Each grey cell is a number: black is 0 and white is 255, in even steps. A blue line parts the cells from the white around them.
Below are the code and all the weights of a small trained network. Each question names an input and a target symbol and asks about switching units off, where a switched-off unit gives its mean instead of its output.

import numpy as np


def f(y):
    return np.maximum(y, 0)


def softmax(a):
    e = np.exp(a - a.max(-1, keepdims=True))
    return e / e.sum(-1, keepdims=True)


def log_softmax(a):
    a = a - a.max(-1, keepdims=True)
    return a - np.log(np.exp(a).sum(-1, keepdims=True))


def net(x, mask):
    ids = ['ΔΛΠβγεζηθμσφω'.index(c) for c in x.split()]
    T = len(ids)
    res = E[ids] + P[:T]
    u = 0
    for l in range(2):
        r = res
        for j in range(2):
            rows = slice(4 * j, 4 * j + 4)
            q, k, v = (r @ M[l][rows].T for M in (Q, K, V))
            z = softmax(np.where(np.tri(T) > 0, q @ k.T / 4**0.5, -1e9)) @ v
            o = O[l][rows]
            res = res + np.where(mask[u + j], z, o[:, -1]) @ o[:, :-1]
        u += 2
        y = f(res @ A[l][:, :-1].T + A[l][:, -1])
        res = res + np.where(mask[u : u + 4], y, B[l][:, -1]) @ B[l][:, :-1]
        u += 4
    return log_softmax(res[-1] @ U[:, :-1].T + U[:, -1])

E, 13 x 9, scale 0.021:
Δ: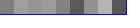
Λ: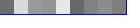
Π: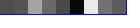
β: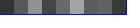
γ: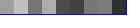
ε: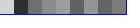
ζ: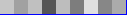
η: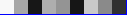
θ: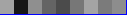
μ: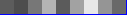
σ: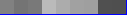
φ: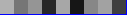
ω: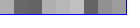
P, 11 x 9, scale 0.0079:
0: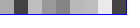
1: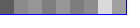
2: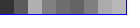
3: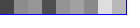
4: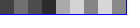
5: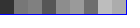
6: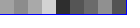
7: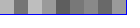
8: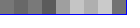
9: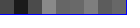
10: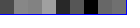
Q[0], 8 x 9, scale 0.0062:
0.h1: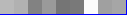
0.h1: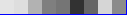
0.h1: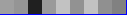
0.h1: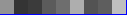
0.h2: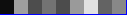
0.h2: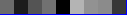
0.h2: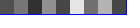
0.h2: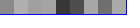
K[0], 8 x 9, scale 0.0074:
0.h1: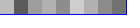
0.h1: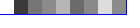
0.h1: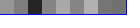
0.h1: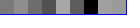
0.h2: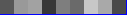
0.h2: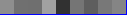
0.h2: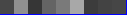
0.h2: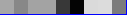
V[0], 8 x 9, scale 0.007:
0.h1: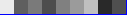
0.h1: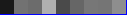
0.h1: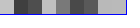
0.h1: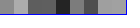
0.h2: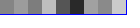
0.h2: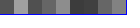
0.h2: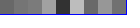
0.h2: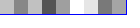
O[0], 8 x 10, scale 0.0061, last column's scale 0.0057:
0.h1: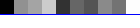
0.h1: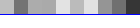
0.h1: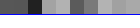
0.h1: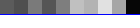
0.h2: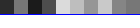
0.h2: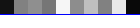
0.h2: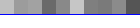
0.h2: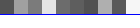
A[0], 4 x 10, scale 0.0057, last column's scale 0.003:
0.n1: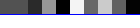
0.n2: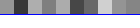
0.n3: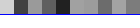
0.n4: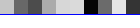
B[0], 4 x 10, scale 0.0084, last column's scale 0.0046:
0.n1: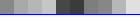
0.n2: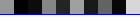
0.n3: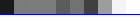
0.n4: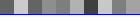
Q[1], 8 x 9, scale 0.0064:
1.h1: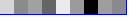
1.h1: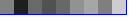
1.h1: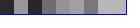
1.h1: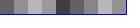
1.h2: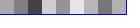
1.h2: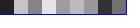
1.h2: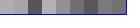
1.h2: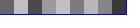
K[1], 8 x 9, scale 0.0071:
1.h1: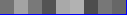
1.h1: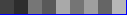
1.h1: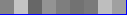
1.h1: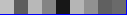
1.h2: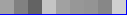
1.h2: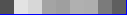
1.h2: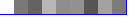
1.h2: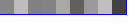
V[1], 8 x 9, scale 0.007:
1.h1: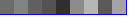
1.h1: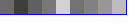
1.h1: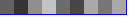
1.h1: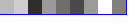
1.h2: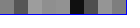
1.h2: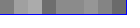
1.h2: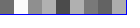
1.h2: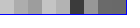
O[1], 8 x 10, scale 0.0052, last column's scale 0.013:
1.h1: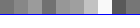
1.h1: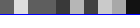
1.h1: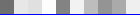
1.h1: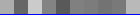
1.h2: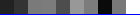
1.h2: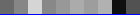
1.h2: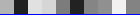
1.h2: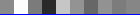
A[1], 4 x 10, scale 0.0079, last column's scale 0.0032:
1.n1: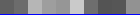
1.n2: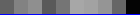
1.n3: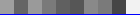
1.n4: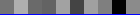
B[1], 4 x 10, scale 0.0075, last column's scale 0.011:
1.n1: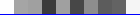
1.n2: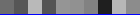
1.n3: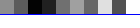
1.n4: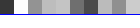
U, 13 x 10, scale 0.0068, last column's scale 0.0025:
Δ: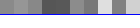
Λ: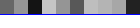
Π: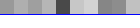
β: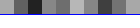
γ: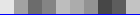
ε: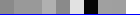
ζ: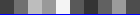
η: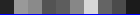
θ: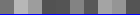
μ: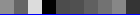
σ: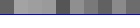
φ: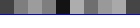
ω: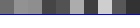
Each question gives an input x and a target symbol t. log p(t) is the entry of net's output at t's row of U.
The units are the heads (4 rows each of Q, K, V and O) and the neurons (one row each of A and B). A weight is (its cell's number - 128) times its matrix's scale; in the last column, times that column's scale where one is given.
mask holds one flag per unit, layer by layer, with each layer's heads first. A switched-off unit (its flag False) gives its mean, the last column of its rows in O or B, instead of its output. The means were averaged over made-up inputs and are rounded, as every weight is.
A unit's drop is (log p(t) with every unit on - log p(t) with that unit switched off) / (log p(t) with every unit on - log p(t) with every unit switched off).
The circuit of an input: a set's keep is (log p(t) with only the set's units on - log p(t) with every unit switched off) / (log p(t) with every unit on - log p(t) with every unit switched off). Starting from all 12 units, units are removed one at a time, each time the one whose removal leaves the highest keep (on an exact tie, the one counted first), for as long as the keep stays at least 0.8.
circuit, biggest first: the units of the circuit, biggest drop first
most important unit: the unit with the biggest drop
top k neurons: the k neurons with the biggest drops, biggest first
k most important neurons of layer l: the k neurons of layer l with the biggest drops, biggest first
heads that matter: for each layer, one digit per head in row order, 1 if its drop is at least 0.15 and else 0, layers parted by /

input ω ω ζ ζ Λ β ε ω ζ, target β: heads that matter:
11 / 10
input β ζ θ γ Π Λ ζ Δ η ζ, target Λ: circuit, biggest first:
[0.h2 1.h1]
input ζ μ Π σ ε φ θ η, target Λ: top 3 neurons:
[1.n4 1.n3 1.n1]
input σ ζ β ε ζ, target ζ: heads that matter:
11 / 11
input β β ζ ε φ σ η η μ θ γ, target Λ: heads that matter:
11 / 10
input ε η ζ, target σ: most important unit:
0.h1
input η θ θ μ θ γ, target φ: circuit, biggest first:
[0.h1 1.n1 0.n1]
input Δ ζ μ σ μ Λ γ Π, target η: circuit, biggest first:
[0.h2 1.h2]
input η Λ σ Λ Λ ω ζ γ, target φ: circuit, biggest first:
[0.h1 1.n1]
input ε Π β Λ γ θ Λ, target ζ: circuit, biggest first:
[0.h2 1.n3]
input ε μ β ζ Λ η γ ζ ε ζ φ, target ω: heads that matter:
00 / 00
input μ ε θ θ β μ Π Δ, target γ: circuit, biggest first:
[0.h2 1.h1 0.n1 1.n1]
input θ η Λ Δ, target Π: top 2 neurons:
[0.n1 0.n3]
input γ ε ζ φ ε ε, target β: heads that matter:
00 / 01
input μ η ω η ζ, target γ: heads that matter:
01 / 10
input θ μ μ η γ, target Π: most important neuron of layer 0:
[0.n1]
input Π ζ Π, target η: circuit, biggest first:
[1.h2 0.h2]
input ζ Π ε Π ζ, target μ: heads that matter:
11 / 11
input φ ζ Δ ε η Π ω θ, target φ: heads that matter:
00 / 10
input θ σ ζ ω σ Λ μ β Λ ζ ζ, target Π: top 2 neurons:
[0.n1 0.n2]
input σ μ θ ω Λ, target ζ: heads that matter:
01 / 00
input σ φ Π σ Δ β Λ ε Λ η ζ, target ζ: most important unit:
0.h1
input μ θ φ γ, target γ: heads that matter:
01 / 10
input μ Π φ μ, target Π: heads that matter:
00 / 00
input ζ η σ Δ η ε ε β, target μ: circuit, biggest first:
[1.n1 0.h2]
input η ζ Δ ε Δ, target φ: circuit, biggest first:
[0.h1 1.h2 1.h1]
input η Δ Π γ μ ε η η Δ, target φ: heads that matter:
11 / 10
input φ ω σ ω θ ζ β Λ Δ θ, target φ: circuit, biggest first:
[0.n3 1.h1 1.h2]
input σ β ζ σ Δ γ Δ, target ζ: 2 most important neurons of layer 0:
[0.n2 0.n3]
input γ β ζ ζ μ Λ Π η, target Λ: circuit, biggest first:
[0.h1]
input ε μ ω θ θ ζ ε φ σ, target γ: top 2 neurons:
[1.n1 0.n3]
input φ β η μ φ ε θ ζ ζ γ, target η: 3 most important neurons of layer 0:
[0.n2 0.n3 0.n4]
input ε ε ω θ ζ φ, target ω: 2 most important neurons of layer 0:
[0.n2 0.n3]
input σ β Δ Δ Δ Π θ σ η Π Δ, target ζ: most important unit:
0.h2
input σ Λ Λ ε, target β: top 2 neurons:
[0.n2 1.n4]
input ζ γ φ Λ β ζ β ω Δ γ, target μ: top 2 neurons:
[1.n1 0.n2]
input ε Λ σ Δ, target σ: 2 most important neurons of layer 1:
[1.n3 1.n4]
